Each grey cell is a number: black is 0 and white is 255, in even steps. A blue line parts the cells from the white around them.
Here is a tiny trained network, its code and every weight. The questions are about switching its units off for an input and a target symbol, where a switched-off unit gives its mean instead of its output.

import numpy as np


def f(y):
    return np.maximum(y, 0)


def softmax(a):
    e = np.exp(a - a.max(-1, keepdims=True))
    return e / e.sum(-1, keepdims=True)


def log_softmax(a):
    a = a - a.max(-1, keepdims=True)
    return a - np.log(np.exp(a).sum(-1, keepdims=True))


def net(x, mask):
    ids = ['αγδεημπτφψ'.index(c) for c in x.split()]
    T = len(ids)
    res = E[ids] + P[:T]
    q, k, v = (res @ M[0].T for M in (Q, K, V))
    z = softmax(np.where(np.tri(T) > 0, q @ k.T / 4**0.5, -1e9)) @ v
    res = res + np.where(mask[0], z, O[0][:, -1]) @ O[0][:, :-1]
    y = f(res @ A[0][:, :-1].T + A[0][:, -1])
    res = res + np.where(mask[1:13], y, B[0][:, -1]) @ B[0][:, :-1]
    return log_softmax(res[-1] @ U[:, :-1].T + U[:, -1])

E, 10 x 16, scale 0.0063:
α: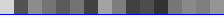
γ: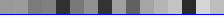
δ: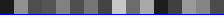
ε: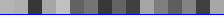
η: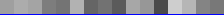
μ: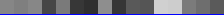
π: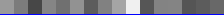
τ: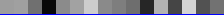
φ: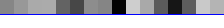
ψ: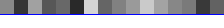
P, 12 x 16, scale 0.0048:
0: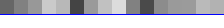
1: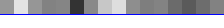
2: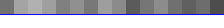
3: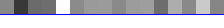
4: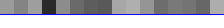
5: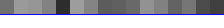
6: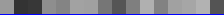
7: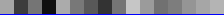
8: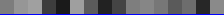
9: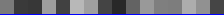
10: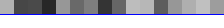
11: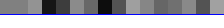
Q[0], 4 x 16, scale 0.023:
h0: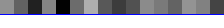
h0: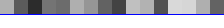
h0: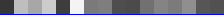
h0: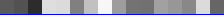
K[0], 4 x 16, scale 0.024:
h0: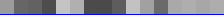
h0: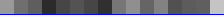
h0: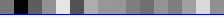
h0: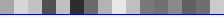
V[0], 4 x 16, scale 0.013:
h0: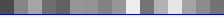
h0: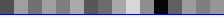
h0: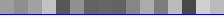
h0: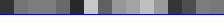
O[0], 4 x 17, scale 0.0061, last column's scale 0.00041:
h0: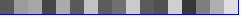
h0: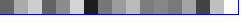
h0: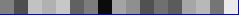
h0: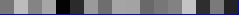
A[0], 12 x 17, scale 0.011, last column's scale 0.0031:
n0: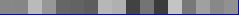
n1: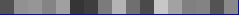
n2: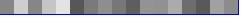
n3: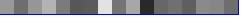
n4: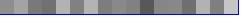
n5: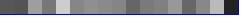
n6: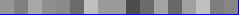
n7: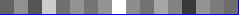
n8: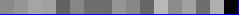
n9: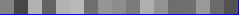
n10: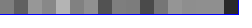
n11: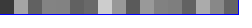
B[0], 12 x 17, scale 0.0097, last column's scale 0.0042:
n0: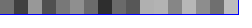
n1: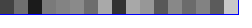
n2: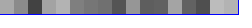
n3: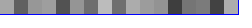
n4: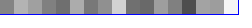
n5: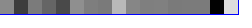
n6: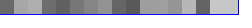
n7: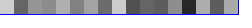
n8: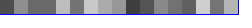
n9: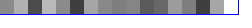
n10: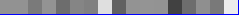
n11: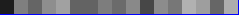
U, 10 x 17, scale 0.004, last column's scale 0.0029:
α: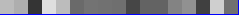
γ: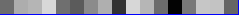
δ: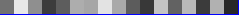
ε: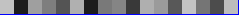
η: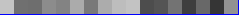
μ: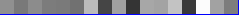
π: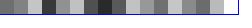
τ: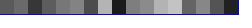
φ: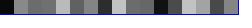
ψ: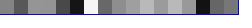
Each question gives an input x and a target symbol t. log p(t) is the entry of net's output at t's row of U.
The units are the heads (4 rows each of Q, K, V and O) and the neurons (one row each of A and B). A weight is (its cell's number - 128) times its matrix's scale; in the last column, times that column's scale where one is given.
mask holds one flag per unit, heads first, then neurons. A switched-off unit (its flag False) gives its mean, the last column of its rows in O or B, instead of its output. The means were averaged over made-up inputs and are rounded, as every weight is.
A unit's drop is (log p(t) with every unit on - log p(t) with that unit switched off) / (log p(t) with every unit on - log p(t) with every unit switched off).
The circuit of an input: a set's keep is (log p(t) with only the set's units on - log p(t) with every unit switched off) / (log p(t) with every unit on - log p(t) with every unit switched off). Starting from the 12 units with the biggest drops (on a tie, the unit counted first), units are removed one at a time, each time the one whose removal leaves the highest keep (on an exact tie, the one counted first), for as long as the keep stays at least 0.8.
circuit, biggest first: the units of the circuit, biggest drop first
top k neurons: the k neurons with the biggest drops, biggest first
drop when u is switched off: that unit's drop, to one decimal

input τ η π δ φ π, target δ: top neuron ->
n8
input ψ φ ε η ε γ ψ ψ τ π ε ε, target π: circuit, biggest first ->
h0; n9; n10
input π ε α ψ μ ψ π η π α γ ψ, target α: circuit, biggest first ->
h0; n9
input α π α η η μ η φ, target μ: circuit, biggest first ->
h0; n4
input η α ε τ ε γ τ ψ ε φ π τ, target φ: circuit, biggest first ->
h0; n8
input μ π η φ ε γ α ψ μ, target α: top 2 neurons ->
n9; n5
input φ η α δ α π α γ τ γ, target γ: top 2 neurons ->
n10; n5
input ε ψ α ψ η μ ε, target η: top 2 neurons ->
n5; n10
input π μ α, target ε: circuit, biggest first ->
n0; n3
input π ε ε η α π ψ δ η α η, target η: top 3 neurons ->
n5; n10; n6
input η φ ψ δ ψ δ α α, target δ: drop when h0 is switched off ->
1.4
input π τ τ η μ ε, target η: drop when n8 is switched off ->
0.0
